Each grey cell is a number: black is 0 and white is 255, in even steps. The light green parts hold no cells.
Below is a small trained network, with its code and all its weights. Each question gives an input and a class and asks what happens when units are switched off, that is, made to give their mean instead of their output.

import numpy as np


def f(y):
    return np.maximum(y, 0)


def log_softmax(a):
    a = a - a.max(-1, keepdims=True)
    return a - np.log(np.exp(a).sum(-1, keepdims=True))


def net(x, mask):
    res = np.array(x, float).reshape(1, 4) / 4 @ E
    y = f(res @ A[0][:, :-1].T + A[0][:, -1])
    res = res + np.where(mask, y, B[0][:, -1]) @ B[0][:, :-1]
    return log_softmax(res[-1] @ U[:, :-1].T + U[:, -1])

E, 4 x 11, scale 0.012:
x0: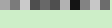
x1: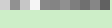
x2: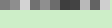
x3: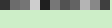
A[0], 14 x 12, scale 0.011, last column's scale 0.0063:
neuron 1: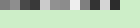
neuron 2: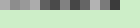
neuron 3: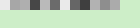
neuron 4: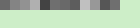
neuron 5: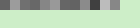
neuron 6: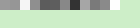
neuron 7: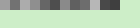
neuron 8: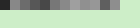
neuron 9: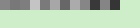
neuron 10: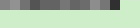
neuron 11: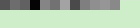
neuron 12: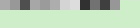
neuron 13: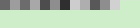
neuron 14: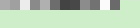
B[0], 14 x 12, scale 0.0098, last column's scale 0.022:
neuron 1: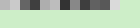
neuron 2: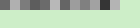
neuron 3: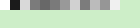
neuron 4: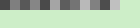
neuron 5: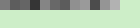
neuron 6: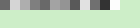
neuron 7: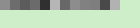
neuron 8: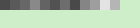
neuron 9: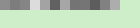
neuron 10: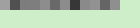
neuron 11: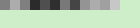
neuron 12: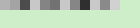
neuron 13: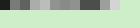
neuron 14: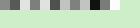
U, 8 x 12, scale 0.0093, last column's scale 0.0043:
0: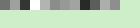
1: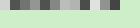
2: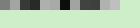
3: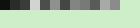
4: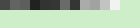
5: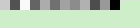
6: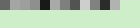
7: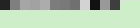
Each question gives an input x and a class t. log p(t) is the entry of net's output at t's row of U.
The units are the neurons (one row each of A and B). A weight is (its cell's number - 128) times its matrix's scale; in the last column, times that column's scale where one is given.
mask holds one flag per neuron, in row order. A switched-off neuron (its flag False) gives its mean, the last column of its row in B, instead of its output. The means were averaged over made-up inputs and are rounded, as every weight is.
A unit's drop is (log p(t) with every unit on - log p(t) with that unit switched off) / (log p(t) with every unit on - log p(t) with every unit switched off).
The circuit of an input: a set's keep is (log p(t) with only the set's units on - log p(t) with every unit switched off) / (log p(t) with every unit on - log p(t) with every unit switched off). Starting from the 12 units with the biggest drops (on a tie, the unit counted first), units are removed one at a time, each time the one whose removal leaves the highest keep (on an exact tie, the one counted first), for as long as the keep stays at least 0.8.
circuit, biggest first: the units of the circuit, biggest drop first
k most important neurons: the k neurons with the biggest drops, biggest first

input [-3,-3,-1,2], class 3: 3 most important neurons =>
[neuron 14; neuron 8; neuron 12]
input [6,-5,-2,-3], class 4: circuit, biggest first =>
[neuron 11]
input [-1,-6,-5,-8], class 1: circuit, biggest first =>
[neuron 3; neuron 14]
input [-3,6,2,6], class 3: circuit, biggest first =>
[neuron 14; neuron 13]
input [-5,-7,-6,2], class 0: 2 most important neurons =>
[neuron 12; neuron 13]
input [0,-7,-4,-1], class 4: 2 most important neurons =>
[neuron 11; neuron 8]
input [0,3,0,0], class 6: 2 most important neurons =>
[neuron 14; neuron 3]
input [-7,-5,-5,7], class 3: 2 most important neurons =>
[neuron 8; neuron 14]
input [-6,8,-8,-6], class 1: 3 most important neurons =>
[neuron 3; neuron 13; neuron 14]
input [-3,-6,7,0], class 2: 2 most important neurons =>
[neuron 1; neuron 6]
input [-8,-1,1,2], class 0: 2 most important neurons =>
[neuron 9; neuron 13]
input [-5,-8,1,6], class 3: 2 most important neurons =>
[neuron 13; neuron 8]
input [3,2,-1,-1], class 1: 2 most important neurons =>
[neuron 14; neuron 3]
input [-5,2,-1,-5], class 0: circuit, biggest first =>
[neuron 12]
